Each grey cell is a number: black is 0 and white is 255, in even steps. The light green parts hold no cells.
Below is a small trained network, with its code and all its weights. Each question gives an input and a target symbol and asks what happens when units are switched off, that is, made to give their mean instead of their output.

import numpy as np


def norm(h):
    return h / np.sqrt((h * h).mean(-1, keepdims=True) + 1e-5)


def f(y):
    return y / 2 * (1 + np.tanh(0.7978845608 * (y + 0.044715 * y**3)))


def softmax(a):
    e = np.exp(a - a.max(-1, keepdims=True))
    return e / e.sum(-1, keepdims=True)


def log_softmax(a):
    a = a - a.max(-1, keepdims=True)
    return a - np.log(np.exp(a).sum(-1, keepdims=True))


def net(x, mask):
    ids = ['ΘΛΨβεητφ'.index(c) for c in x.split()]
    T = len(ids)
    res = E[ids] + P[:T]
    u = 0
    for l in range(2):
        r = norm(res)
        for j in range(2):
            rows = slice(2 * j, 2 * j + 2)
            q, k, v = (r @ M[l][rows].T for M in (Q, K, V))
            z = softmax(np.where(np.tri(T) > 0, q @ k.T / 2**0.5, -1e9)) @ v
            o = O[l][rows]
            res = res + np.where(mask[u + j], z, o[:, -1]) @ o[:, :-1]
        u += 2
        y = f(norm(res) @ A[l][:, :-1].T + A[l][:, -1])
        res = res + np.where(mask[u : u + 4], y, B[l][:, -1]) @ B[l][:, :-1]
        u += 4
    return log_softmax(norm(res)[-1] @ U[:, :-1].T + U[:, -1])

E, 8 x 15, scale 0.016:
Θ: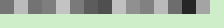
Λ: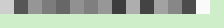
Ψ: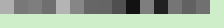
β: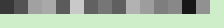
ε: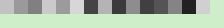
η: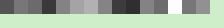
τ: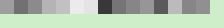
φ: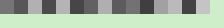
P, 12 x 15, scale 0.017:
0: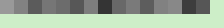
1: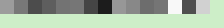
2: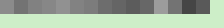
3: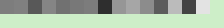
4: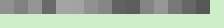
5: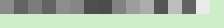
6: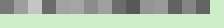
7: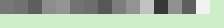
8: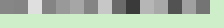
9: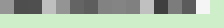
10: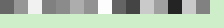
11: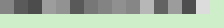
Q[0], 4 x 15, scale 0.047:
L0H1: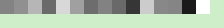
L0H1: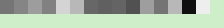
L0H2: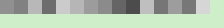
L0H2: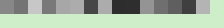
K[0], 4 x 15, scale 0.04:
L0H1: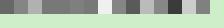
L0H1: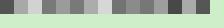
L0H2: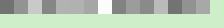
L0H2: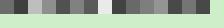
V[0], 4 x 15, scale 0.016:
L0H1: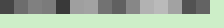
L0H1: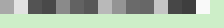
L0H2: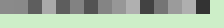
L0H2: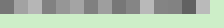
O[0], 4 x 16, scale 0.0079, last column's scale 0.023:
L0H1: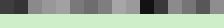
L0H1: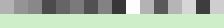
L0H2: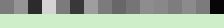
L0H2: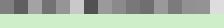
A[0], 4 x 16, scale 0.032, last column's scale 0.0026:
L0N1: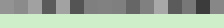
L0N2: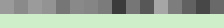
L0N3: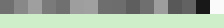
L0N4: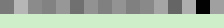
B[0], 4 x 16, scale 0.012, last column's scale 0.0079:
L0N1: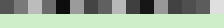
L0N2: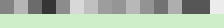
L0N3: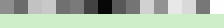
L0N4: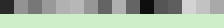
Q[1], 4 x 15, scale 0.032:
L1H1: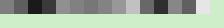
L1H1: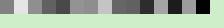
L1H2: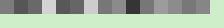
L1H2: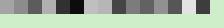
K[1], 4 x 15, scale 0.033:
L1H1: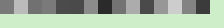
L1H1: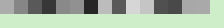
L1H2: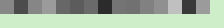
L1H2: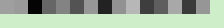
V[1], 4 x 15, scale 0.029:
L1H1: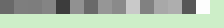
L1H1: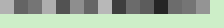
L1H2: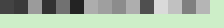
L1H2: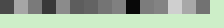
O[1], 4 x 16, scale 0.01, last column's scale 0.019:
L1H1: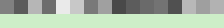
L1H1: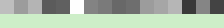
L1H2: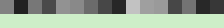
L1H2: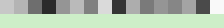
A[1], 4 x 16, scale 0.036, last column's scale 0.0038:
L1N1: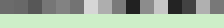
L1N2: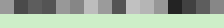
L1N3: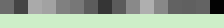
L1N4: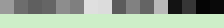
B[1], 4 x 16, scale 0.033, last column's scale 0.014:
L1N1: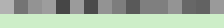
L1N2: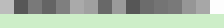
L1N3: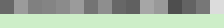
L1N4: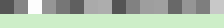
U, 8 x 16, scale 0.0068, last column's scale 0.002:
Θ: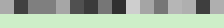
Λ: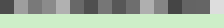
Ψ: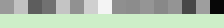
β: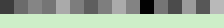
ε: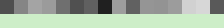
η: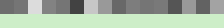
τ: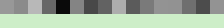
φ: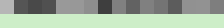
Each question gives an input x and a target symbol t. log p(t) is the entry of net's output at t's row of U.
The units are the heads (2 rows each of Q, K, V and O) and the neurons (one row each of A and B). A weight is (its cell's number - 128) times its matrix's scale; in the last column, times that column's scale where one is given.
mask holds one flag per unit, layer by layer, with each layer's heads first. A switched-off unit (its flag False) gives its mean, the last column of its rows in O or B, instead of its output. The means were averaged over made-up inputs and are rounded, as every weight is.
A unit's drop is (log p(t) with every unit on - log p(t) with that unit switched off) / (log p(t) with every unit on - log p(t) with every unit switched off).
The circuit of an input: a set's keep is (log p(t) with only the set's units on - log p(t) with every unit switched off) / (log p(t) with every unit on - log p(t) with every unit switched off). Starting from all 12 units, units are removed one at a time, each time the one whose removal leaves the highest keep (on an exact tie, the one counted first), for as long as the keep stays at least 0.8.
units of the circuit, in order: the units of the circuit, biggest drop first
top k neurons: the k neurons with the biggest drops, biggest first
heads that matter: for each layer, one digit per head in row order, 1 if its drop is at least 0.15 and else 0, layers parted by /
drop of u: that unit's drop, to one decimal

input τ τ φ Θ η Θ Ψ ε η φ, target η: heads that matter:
10 / 01
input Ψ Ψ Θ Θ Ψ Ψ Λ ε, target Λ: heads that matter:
00 / 01
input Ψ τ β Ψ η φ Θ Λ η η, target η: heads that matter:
10 / 01
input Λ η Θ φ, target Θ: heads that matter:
10 / 00
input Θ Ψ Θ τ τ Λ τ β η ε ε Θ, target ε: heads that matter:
00 / 01
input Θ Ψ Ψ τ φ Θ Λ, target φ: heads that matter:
00 / 01
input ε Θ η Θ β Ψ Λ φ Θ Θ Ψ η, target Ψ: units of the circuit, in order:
(L1H2, L0N3)
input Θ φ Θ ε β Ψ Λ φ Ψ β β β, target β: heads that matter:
10 / 00
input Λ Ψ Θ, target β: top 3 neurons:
(L0N4, L0N1, L1N2)
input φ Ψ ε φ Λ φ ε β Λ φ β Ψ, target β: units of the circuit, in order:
(L0H1, L1N2, L1N4)
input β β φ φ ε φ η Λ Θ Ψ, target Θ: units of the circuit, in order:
(L0H1, L1N2)
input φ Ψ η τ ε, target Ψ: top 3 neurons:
(L0N2, L0N1, L1N2)
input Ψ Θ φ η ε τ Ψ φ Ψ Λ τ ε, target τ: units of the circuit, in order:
(L1N1, L0H1)
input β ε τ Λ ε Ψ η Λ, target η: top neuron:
(L1N4)
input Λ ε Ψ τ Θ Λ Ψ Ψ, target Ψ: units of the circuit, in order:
(L1H2, L0H1)
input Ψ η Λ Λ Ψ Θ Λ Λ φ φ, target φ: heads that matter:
10 / 01
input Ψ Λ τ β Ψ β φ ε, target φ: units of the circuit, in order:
(L1H2, L1N2)
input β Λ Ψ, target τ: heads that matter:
11 / 00
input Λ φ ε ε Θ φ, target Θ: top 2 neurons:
(L0N4, L0N1)
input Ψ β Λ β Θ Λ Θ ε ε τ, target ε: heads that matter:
00 / 01
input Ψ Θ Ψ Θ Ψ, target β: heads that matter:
00 / 11
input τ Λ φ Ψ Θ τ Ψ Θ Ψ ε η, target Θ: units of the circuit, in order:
(L0N3, L1H2, L1N2)
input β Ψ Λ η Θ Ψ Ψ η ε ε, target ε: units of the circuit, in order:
(L1H2, L0N2)
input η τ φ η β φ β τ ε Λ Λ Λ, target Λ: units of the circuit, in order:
(L1H2, L1N3)
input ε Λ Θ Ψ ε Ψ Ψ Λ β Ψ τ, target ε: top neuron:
(L0N3)
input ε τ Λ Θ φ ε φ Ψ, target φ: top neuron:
(L1N2)
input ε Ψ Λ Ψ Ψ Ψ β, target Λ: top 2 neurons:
(L1N3, L1N2)
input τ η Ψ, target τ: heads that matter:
11 / 01
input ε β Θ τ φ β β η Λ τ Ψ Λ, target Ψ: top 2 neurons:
(L0N3, L1N2)
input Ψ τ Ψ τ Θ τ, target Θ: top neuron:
(L1N2)
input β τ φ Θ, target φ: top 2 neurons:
(L1N2, L0N2)
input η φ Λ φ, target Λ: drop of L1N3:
0.7
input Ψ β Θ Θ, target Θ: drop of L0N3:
0.0
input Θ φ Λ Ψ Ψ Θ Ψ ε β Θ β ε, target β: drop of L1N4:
0.1
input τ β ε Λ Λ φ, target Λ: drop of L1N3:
0.8
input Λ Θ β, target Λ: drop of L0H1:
1.3
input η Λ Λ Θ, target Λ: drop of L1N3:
0.6
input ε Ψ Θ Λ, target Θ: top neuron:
(L0N4)
